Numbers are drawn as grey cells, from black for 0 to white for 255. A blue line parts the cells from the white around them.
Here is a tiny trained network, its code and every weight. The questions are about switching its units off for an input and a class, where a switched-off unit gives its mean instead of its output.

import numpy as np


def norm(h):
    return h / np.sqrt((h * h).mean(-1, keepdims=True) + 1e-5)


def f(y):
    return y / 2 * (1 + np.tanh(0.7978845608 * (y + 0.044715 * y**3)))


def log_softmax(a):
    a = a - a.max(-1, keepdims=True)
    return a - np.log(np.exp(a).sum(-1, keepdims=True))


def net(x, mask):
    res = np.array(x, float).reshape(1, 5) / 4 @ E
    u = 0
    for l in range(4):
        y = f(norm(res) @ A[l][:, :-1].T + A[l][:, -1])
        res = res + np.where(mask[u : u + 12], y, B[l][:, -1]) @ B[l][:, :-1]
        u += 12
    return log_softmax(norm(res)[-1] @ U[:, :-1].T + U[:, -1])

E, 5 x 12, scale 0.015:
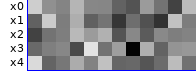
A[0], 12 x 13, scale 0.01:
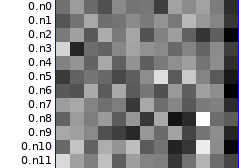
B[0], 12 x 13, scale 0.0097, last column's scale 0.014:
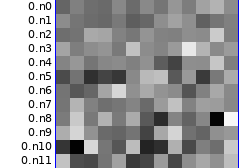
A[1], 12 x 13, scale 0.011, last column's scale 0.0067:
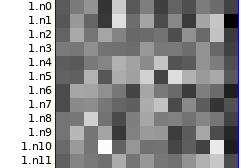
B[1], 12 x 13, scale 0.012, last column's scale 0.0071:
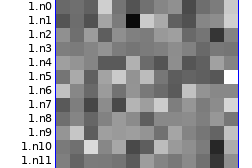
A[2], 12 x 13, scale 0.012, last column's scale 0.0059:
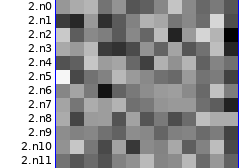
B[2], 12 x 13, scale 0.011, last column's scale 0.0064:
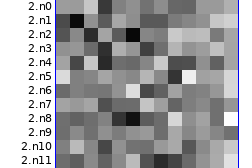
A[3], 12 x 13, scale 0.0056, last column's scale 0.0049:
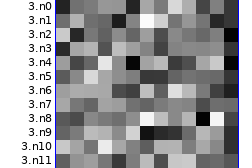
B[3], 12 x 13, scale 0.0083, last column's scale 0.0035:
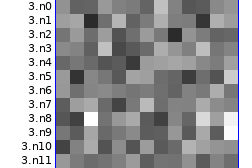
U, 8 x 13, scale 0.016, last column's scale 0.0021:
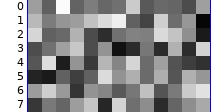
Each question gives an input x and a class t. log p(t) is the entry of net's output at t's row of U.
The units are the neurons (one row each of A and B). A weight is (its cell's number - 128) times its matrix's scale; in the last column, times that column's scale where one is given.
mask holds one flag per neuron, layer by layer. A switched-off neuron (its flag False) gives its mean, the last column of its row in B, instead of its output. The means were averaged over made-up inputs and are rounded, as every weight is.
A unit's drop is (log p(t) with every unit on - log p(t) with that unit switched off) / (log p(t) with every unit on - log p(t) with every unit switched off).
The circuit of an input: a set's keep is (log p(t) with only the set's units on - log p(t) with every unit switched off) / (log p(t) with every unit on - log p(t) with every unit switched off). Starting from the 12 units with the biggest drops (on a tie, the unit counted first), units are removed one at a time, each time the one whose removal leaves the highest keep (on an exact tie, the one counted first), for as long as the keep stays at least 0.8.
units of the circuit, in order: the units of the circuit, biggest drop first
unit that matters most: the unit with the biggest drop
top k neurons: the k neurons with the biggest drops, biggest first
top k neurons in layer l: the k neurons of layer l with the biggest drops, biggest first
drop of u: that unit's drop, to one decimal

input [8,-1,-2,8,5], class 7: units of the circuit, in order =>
1.n1, 0.n8
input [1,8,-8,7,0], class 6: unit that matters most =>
0.n9
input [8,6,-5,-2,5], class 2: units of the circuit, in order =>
0.n11, 2.n5
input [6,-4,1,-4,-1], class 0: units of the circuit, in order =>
1.n10, 2.n4
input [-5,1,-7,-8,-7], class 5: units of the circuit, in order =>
0.n8, 2.n1
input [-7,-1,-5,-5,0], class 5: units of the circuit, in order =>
0.n5, 2.n1
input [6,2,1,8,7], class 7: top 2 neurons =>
0.n8, 1.n1
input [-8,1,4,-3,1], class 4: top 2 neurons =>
0.n5, 0.n8
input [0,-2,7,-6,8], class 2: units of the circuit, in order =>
0.n11, 2.n2
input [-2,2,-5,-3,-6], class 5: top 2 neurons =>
0.n8, 0.n5
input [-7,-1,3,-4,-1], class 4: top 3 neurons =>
1.n9, 0.n8, 0.n10
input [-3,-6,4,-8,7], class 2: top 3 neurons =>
0.n11, 0.n3, 2.n2
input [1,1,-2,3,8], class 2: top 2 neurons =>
0.n11, 2.n5
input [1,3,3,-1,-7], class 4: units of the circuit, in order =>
0.n10
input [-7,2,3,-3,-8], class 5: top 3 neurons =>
0.n5, 2.n1, 0.n8
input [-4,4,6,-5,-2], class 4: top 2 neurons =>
0.n5, 1.n7
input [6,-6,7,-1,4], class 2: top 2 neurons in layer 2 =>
2.n8, 2.n2
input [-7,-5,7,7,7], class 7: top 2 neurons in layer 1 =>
1.n1, 1.n0
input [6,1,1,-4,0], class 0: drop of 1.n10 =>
0.9
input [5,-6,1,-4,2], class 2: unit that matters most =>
2.n2
